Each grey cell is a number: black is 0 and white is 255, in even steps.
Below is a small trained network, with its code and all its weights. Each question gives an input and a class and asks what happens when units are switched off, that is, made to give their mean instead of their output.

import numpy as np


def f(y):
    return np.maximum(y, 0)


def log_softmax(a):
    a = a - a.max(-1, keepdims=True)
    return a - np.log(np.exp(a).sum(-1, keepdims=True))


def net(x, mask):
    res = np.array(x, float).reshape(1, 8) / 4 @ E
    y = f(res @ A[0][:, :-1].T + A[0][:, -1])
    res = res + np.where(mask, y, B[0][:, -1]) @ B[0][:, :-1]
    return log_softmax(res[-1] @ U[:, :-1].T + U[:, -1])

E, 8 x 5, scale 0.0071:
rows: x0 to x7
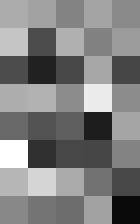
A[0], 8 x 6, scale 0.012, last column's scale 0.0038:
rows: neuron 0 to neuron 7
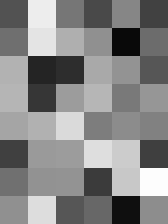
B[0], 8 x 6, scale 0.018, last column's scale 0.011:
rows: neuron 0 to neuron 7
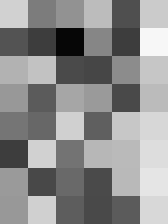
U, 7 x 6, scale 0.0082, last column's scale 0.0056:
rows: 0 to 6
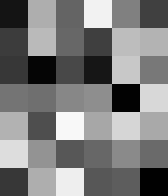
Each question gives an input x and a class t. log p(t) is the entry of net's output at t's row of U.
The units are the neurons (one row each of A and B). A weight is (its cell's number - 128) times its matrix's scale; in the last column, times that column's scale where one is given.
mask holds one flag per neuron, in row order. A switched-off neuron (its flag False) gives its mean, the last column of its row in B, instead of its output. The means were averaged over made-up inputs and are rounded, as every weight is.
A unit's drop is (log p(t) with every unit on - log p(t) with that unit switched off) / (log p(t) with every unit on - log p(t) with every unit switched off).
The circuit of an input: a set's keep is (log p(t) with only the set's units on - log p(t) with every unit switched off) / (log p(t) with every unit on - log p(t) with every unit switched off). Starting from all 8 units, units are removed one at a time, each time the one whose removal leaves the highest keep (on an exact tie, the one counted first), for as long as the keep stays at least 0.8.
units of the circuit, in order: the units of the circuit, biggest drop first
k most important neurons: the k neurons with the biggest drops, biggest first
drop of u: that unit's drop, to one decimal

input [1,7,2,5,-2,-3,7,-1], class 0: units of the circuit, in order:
[neuron 6; neuron 2]
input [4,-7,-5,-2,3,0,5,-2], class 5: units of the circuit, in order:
[neuron 0]
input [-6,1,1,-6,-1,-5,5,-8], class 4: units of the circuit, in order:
[neuron 1; neuron 0]
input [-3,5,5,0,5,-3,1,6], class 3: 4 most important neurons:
[neuron 6; neuron 4; neuron 5; neuron 3]
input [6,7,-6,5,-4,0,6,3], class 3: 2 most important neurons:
[neuron 1; neuron 6]
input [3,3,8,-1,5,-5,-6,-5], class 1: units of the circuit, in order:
[neuron 1; neuron 5]
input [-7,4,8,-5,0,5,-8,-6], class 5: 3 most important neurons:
[neuron 2; neuron 1; neuron 4]
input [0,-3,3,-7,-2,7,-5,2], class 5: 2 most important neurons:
[neuron 2; neuron 1]
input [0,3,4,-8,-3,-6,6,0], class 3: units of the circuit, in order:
[neuron 6; neuron 5]
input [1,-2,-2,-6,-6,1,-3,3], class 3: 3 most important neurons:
[neuron 6; neuron 5; neuron 4]
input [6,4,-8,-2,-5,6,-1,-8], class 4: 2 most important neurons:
[neuron 1; neuron 4]
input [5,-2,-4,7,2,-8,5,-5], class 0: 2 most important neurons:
[neuron 5; neuron 1]
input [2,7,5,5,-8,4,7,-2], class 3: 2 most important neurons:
[neuron 3; neuron 6]
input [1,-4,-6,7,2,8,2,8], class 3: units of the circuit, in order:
[neuron 6]
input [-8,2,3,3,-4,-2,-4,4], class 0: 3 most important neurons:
[neuron 6; neuron 0; neuron 7]
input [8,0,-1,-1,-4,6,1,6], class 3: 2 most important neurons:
[neuron 6; neuron 3]
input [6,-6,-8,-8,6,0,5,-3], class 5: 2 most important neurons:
[neuron 0; neuron 7]
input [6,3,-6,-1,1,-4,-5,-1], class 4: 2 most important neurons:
[neuron 1; neuron 7]
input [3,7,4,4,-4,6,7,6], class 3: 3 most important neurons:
[neuron 3; neuron 6; neuron 1]
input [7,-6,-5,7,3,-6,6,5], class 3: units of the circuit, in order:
[neuron 1]
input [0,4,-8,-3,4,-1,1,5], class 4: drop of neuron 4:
0.2
